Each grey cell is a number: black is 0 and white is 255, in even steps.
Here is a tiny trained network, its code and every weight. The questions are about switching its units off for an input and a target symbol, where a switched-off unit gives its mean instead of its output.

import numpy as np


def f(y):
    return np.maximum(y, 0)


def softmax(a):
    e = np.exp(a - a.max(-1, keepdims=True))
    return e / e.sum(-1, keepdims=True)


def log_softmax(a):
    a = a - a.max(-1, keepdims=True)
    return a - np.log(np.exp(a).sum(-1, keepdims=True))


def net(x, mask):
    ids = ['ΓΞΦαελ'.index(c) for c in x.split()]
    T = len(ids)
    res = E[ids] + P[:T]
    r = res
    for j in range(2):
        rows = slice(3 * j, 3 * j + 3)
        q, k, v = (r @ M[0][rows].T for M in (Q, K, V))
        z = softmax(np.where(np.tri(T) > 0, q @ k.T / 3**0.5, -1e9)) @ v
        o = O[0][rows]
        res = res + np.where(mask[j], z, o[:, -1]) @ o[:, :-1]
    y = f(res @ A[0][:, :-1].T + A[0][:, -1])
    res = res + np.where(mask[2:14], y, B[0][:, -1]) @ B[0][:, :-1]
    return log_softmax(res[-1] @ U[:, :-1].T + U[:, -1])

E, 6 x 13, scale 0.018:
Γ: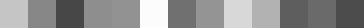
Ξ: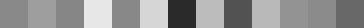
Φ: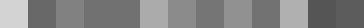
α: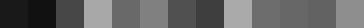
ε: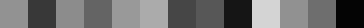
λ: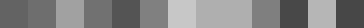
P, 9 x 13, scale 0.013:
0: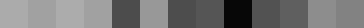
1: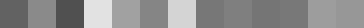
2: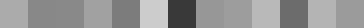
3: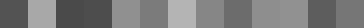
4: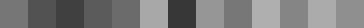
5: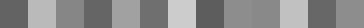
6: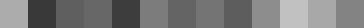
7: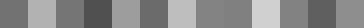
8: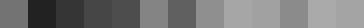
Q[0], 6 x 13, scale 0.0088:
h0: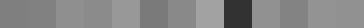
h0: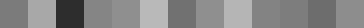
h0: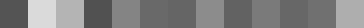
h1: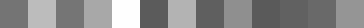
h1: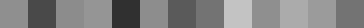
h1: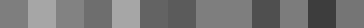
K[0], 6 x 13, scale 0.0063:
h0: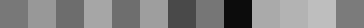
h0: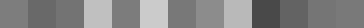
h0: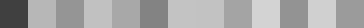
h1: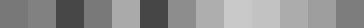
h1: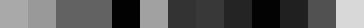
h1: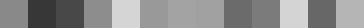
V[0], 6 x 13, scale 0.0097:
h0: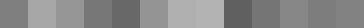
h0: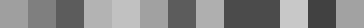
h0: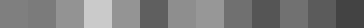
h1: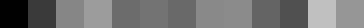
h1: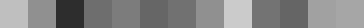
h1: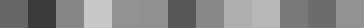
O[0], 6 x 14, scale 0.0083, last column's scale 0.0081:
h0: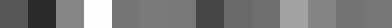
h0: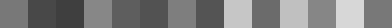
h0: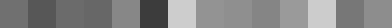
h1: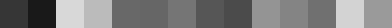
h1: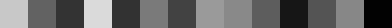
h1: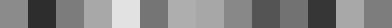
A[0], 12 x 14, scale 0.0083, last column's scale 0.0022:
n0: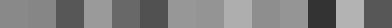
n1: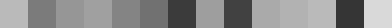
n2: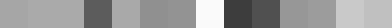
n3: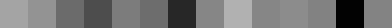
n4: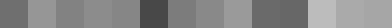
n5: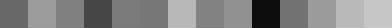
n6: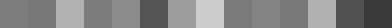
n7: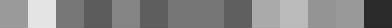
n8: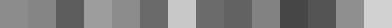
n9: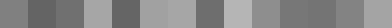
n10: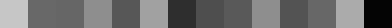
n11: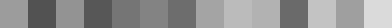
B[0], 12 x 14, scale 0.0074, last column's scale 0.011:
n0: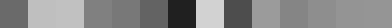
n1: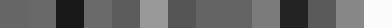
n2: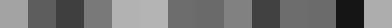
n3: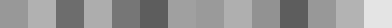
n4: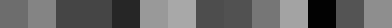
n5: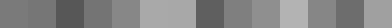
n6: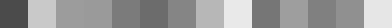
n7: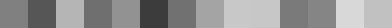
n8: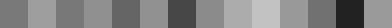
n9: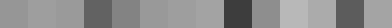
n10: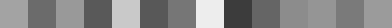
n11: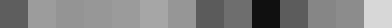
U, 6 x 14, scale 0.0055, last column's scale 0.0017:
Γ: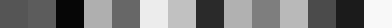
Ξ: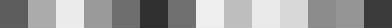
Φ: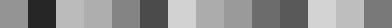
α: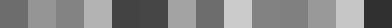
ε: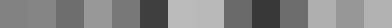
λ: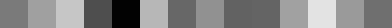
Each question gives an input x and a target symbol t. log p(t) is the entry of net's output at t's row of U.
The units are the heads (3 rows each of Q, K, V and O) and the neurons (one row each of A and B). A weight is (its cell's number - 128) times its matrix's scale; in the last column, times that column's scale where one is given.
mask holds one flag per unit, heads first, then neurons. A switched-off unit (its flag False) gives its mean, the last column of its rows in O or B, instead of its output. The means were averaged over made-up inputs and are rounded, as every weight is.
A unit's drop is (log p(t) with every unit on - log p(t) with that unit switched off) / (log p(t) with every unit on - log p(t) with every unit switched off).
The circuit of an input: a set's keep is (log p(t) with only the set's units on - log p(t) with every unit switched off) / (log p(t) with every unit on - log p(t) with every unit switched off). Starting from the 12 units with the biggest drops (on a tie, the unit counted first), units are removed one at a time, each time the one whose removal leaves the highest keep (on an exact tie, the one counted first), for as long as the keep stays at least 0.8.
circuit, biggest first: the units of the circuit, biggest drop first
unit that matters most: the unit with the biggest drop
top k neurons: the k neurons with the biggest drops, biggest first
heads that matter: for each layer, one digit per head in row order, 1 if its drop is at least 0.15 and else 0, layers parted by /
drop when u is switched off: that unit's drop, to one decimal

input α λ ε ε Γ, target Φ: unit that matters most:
h1
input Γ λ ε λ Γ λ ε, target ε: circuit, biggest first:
h1, n3, n10
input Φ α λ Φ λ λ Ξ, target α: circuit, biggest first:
h1, n7, n3, n1
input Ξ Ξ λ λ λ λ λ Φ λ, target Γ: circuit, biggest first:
h1, n5
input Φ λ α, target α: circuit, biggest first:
h1, n3, h0
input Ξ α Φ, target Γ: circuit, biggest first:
n2, h1
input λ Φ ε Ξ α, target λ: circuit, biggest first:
h1, h0
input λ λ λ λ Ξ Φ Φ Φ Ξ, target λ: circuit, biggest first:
h1, n6
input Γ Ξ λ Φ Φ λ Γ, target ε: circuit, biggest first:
h1, n10, n3
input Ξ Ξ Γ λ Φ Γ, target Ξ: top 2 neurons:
n0, n1
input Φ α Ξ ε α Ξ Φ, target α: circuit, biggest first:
h1, n3, n7, n1
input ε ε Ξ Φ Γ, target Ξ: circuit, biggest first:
n7, h1
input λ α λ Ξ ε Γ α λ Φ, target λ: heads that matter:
01
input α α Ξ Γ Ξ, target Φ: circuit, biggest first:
h1
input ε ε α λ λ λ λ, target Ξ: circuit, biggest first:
h1, n7
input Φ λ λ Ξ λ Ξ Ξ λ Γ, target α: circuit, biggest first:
n3, h1
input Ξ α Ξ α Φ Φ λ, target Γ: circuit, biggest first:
h1, n2, n5
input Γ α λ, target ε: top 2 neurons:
n3, n11
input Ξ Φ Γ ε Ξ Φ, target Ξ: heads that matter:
10
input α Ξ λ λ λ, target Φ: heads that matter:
01
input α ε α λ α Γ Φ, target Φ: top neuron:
n6
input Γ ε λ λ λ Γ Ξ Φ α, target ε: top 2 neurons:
n10, n3
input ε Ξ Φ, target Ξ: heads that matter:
01
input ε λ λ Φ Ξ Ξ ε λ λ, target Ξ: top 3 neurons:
n7, n6, n1
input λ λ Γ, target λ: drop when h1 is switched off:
0.3
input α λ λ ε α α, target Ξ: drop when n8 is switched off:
0.2
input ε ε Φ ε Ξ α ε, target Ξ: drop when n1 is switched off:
-0.1
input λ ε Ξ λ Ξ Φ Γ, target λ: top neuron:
n10
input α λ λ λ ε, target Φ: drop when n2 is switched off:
0.0
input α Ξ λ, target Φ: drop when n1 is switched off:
0.1
